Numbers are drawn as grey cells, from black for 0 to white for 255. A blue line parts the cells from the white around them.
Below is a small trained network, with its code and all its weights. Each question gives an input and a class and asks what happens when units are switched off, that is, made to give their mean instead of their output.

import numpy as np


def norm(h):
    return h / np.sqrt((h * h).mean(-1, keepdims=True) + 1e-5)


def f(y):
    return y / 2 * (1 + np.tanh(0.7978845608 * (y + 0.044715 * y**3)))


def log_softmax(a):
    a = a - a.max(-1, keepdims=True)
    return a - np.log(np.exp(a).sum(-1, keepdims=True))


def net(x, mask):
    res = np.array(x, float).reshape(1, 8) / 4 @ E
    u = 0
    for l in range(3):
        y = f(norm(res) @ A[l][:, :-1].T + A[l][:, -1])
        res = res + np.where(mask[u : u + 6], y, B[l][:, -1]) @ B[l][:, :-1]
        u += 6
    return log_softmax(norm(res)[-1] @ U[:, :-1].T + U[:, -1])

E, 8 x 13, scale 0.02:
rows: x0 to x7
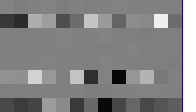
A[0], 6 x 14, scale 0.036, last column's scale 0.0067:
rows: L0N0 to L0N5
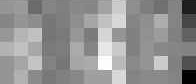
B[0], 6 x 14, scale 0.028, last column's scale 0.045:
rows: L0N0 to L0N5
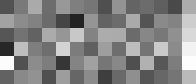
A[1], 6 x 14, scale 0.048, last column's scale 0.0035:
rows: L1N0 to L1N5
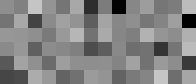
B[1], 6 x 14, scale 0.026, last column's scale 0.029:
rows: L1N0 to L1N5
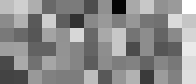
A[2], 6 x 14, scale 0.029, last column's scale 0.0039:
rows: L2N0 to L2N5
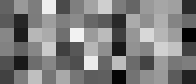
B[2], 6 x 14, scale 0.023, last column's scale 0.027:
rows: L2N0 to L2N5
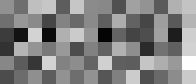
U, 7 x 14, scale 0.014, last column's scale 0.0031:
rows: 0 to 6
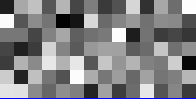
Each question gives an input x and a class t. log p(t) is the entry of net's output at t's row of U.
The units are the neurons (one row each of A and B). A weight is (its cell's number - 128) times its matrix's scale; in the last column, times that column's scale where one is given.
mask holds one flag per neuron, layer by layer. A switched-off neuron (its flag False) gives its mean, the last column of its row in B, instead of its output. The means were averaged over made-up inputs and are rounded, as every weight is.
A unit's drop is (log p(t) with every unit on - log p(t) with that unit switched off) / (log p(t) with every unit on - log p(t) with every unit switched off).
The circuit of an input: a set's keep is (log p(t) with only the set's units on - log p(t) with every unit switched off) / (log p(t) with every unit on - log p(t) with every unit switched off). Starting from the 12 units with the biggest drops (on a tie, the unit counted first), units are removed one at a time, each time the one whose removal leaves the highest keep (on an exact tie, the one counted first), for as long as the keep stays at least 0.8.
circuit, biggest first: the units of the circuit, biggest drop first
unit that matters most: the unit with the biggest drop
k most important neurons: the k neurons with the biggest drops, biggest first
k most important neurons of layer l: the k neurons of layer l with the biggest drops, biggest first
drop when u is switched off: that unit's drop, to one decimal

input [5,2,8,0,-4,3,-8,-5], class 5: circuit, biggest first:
(L0N4)
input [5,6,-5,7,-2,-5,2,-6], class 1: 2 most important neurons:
(L0N4; L0N1)
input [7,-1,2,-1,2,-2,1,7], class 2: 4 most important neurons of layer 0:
(L0N3; L0N2; L0N1; L0N4)
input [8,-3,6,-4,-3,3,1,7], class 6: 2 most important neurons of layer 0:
(L0N3; L0N2)
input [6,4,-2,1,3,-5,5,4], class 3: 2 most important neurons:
(L0N3; L0N4)
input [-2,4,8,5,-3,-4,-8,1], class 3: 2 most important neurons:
(L1N0; L0N4)
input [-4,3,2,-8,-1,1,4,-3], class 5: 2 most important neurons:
(L0N4; L0N2)
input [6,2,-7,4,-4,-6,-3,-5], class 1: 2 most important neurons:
(L0N4; L0N1)
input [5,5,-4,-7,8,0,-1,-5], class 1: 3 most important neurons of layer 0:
(L0N1; L0N4; L0N5)
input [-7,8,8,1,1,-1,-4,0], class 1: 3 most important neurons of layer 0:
(L0N3; L0N2; L0N4)
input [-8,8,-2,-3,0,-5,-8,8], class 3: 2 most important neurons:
(L2N4; L0N3)
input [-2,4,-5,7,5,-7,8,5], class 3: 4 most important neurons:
(L0N3; L1N0; L2N4; L0N4)
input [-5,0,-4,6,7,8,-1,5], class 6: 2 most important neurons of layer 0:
(L0N1; L0N3)
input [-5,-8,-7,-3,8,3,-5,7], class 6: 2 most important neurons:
(L0N3; L0N2)
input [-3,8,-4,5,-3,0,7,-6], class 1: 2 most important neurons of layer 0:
(L0N1; L0N4)
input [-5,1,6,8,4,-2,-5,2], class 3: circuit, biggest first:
(L1N0)
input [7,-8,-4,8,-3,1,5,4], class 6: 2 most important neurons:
(L0N3; L0N1)
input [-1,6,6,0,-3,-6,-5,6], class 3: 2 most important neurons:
(L0N3; L2N4)
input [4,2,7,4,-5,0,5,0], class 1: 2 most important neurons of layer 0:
(L0N3; L0N2)
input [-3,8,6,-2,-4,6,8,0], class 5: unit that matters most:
L0N1
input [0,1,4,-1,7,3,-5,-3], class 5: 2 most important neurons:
(L0N4; L2N2)
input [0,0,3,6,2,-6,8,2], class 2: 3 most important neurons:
(L0N3; L1N0; L1N5)
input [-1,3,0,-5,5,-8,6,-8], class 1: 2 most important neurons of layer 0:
(L0N4; L0N1)
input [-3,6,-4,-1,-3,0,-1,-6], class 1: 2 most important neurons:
(L0N1; L0N4)
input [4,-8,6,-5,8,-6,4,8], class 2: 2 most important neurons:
(L0N3; L1N0)
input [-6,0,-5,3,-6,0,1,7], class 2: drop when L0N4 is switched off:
0.4
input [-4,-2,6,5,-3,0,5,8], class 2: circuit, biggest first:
(L0N3)
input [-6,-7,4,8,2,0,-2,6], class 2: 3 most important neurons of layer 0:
(L0N3; L0N4; L0N2)
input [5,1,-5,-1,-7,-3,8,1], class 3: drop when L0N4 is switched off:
0.6
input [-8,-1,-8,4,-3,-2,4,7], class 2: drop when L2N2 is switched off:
0.0
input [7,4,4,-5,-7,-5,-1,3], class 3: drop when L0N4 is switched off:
0.2
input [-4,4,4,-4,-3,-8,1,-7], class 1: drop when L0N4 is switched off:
1.0
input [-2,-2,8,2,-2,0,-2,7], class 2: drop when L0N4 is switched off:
0.3
